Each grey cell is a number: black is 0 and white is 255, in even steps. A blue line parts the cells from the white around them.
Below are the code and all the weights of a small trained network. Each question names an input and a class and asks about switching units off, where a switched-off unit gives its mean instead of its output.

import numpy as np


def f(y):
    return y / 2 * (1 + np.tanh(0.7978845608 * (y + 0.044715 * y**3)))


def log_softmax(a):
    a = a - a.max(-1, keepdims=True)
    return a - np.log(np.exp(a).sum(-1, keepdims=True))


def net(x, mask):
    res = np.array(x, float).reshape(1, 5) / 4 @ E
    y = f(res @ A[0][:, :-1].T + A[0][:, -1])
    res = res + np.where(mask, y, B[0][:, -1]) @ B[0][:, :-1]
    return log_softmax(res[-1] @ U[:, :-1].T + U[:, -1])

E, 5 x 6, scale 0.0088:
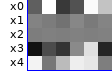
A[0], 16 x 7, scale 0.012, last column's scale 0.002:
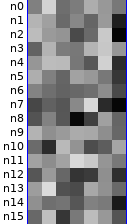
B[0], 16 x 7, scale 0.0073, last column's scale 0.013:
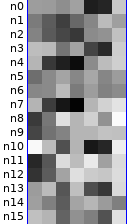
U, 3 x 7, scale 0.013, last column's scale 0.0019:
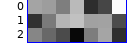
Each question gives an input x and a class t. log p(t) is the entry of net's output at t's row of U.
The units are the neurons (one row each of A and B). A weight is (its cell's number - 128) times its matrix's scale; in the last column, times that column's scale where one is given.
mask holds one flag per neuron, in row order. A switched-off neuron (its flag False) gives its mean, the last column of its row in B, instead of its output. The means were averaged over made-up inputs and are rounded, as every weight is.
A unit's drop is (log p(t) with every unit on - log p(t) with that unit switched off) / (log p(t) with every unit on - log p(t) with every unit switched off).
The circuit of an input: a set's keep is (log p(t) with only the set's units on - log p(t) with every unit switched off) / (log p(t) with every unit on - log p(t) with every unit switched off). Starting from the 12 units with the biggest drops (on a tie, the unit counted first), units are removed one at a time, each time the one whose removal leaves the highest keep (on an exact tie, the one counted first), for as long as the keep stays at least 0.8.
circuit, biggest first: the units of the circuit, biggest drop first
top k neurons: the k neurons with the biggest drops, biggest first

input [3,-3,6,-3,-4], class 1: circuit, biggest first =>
[n8]
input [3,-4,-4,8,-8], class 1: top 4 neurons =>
[n8; n12; n4; n2]
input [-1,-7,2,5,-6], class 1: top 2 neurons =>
[n8; n12]
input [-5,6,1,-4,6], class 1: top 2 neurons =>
[n11; n9]
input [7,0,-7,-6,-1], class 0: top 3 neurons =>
[n13; n0; n3]
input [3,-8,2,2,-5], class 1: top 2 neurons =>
[n10; n8]
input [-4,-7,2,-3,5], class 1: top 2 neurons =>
[n11; n9]
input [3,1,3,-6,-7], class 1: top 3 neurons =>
[n8; n12; n7]
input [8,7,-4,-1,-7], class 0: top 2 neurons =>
[n13; n3]
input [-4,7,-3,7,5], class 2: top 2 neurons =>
[n7; n8]
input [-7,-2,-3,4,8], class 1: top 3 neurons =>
[n11; n9; n3]
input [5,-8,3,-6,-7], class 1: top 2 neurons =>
[n8; n12]
